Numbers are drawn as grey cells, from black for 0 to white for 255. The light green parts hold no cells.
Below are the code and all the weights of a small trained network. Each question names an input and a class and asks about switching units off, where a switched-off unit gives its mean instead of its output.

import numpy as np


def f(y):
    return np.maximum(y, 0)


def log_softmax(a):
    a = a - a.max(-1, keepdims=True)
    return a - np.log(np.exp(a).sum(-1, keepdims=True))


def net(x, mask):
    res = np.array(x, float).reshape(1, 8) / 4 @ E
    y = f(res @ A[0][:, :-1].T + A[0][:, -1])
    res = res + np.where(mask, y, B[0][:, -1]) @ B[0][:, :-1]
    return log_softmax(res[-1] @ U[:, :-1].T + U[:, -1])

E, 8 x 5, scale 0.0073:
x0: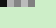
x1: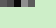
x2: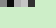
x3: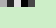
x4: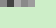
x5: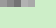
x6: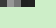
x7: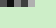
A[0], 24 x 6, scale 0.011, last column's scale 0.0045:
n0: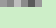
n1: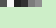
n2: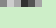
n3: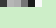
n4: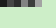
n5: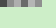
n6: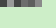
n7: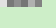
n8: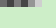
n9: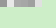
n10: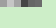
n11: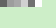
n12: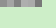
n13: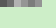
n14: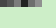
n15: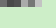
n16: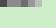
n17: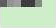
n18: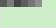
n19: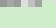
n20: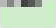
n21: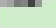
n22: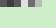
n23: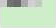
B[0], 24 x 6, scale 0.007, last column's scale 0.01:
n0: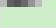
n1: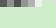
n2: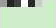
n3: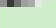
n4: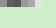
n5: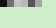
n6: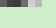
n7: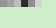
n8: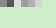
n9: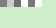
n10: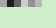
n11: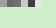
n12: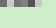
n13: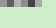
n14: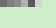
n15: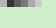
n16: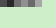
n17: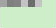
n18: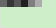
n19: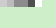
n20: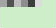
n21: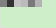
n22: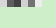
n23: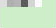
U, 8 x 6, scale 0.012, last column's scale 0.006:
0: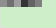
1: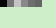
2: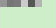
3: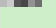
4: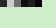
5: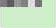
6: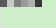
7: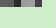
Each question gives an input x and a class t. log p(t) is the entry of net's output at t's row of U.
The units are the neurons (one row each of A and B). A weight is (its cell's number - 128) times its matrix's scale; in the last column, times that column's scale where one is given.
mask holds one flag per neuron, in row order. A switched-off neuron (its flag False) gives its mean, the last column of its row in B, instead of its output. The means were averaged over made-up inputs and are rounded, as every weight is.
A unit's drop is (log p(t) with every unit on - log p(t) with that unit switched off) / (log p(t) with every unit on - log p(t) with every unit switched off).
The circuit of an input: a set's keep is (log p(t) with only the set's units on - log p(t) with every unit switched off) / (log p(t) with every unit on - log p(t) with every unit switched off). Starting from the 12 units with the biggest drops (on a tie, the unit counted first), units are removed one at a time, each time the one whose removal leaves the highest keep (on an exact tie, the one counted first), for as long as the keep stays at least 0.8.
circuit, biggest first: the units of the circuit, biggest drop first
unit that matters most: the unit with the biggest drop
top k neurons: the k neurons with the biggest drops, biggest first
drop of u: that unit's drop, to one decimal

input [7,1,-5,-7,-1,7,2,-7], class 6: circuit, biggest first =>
n1
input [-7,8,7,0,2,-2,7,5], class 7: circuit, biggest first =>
n4, n18
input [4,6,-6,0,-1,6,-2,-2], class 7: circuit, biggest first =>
n6, n1
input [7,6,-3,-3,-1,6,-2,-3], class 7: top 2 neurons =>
n6, n1
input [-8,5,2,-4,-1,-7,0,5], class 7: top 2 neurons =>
n23, n7
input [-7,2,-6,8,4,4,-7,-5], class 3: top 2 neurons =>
n23, n7
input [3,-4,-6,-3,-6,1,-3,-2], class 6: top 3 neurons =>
n1, n22, n20
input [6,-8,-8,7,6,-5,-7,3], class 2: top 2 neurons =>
n2, n10
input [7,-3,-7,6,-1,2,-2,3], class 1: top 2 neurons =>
n5, n22
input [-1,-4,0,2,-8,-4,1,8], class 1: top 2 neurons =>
n22, n19
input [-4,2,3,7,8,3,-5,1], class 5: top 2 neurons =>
n8, n19
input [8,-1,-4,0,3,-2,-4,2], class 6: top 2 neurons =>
n2, n20
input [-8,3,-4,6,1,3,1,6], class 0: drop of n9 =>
0.1
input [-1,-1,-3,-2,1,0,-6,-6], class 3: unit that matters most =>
n23
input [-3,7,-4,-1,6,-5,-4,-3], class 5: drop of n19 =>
0.2
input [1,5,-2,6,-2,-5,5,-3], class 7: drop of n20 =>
-0.1
